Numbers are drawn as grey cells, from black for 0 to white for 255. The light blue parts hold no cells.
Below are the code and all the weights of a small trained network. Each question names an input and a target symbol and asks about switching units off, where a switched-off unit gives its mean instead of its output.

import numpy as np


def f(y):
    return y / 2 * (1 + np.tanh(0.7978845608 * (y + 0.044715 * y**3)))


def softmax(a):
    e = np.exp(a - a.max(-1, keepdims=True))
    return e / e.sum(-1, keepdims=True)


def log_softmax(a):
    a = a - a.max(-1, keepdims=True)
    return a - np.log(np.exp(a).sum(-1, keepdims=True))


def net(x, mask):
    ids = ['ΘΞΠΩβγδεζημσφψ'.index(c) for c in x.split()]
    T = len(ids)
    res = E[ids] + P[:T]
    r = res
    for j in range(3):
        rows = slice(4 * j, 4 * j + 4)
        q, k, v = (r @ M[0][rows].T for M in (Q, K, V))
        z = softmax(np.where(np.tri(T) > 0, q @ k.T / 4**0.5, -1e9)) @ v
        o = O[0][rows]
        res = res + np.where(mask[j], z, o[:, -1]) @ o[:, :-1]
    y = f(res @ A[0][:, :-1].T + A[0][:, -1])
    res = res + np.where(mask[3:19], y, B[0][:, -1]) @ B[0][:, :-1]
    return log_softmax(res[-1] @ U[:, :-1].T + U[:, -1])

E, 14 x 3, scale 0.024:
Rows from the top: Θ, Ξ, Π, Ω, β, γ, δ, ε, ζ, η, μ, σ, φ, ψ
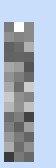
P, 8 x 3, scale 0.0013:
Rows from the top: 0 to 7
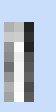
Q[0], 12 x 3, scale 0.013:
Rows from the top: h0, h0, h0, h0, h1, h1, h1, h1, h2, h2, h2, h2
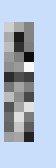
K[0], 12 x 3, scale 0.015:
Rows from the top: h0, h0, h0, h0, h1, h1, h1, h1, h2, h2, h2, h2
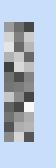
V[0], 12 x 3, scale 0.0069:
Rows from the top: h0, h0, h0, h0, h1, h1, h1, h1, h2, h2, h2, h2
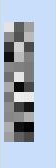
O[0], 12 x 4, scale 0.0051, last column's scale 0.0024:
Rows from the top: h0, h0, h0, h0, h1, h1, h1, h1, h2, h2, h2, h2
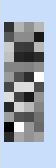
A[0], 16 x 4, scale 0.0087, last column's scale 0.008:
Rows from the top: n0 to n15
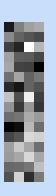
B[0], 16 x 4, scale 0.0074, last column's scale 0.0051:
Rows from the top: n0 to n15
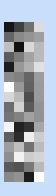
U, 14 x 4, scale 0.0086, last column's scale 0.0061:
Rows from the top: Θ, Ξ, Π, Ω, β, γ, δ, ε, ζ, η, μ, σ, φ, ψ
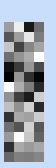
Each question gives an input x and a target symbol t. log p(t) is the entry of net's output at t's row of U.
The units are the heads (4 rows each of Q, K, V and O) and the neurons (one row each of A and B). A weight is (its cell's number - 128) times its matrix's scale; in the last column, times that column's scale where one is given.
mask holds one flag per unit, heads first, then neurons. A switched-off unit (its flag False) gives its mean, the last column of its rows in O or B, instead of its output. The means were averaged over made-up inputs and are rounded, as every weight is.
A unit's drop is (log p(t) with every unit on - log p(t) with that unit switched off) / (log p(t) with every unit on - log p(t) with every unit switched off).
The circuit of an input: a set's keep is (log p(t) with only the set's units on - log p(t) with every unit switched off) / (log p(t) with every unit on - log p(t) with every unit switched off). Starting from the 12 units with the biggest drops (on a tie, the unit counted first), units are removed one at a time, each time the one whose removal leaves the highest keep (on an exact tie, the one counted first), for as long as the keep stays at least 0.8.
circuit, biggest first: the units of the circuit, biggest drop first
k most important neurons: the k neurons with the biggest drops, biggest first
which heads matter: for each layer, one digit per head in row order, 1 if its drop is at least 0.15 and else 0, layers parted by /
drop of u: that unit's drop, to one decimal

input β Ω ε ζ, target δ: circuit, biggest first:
n7; h2
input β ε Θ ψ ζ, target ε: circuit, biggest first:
h1
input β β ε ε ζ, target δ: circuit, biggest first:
h2; n7
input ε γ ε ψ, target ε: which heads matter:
100
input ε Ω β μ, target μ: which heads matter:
000
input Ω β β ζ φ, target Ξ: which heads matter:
101
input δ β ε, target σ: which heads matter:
100
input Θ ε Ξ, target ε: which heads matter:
010
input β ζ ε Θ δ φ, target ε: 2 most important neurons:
n13; n11
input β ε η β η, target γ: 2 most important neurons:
n0; n15
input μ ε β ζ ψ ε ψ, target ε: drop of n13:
0.1
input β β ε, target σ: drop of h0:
0.2
